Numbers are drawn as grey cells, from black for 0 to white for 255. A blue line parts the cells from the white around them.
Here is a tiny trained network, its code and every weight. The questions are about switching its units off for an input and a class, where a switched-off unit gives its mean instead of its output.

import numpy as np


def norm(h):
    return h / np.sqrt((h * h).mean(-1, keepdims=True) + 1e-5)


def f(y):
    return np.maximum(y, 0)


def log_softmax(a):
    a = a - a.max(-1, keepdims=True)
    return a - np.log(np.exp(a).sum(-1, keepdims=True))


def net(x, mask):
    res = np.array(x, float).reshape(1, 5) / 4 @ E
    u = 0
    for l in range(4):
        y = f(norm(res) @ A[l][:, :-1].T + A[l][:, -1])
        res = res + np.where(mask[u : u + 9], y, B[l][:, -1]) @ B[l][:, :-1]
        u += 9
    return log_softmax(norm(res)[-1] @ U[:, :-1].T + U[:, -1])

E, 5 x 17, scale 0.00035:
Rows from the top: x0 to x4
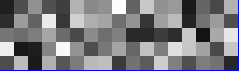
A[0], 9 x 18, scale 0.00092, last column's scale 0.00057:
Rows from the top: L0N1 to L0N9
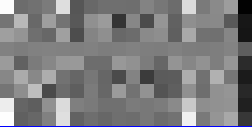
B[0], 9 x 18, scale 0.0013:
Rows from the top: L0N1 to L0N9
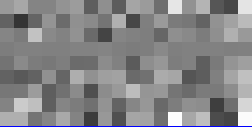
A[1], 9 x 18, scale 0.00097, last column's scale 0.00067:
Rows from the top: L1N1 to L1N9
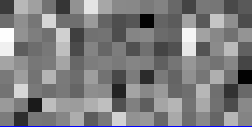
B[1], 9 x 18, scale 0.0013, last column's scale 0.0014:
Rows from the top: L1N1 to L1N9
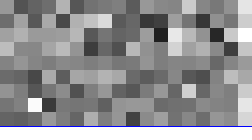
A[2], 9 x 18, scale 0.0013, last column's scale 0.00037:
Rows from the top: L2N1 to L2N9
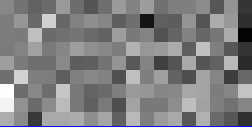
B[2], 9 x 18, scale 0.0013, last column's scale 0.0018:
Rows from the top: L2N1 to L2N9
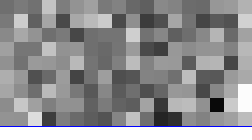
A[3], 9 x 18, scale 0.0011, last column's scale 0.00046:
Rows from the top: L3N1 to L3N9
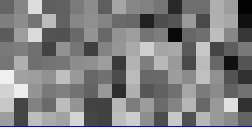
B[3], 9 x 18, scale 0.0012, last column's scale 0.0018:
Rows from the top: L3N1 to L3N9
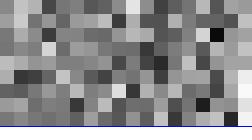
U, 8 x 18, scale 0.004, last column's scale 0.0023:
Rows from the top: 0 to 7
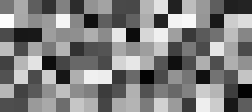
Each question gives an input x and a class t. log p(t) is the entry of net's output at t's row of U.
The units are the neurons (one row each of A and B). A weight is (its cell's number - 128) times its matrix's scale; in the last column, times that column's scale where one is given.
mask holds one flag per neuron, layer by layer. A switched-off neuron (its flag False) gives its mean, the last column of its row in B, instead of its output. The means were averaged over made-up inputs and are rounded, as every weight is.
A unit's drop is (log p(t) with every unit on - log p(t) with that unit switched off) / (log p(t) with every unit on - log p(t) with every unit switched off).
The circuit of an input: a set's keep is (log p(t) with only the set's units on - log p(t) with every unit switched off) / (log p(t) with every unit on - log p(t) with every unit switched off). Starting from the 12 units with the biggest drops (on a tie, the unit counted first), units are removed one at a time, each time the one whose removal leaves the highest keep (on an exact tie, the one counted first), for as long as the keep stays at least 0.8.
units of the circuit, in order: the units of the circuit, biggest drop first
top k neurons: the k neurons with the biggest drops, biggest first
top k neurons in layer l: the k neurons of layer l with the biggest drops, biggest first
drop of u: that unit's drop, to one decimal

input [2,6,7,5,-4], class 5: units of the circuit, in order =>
[L1N3 L3N6 L2N8]
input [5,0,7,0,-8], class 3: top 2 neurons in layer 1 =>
[L1N4 L1N8]
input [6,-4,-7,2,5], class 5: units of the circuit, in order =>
[L3N4 L0N9 L2N8]
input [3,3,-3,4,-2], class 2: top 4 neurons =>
[L1N9 L0N9 L0N1 L1N4]
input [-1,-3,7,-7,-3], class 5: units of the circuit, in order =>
[L2N2 L1N2]
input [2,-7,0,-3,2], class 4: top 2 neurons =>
[L0N7 L0N9]
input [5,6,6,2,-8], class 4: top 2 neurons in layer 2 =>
[L2N7 L2N3]
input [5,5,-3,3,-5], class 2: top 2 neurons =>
[L1N9 L0N9]
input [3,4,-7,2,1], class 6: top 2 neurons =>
[L3N9 L2N4]
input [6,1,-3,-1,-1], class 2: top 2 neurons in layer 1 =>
[L1N8 L1N9]
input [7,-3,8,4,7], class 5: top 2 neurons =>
[L0N9 L0N1]
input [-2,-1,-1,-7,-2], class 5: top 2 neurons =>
[L2N2 L1N8]
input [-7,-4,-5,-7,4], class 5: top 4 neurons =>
[L0N9 L0N2 L0N1 L1N6]
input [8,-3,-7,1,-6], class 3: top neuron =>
[L3N7]
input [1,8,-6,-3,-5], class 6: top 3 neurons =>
[L3N9 L2N8 L2N4]
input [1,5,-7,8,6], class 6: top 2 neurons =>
[L3N9 L0N9]
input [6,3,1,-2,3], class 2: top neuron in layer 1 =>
[L1N1]
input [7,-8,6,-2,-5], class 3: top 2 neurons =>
[L1N4 L3N8]
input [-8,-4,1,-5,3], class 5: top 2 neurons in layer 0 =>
[L0N6 L0N2]
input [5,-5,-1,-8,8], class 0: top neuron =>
[L1N1]
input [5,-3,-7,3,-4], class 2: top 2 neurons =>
[L1N9 L0N9]
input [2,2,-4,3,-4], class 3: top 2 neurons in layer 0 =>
[L0N2 L0N6]
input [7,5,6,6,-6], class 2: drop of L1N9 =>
0.2
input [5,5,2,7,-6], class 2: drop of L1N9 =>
0.2
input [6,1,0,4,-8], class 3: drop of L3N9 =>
0.1
